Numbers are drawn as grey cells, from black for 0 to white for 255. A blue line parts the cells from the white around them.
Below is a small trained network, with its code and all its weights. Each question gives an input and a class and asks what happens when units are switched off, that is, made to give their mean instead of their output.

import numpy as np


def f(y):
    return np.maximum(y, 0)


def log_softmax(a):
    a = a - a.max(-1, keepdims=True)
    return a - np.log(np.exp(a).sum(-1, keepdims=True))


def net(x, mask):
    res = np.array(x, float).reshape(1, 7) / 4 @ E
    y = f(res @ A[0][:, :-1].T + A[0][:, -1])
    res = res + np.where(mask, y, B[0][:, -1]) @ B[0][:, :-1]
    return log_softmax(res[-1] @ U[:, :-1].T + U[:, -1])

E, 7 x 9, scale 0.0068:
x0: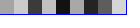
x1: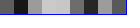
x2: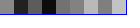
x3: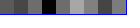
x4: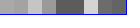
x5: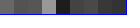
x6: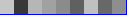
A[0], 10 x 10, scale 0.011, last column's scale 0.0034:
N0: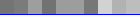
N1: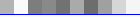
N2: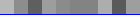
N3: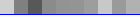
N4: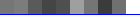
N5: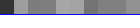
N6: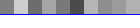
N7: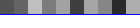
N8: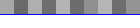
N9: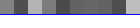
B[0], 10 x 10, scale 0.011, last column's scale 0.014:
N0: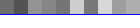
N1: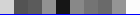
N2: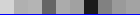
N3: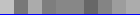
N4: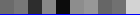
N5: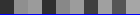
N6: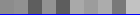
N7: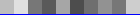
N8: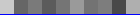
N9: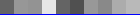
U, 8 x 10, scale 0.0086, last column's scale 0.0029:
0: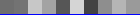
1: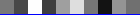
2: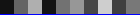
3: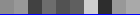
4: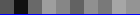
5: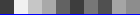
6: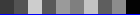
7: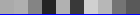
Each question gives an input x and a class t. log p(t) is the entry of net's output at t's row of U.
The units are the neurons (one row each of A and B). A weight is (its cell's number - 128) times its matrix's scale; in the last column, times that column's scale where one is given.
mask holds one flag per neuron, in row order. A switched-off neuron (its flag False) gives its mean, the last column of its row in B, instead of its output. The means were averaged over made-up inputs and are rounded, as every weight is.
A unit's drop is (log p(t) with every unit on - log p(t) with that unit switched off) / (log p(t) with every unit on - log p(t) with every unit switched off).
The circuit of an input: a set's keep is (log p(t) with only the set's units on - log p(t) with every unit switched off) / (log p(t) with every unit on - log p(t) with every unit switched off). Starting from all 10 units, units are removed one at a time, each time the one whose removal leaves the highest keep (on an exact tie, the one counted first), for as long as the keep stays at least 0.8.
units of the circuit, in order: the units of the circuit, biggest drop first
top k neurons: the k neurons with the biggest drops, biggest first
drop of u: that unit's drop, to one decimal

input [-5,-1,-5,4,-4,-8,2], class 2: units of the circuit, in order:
N5; N1
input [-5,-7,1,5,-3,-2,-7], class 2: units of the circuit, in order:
N5
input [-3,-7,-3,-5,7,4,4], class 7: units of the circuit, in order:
N4; N7
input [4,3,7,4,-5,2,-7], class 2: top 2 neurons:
N1; N5
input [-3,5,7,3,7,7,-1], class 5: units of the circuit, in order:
N9; N1
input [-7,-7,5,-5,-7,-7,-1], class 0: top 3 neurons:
N0; N3; N7
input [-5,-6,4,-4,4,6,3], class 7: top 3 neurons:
N1; N7; N4
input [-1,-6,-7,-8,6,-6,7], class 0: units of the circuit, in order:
N1; N2
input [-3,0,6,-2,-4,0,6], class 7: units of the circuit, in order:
N1; N4
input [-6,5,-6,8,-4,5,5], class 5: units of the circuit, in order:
N9; N7
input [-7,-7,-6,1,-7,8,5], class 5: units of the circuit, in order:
N1; N9
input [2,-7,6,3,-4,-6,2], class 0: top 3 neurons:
N0; N3; N7
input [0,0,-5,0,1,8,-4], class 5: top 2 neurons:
N1; N9
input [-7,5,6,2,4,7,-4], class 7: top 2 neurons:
N7; N1
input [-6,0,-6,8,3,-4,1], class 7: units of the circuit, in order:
N7
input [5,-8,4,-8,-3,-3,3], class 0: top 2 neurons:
N3; N4
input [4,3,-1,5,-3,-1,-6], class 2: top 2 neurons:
N5; N9
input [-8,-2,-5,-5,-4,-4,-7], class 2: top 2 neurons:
N5; N0
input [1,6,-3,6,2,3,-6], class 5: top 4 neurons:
N9; N0; N8; N1
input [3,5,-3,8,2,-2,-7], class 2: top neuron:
N5
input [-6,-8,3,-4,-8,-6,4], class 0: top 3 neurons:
N0; N7; N3
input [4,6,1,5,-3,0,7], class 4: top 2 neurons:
N7; N2
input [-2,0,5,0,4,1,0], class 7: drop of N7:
0.2
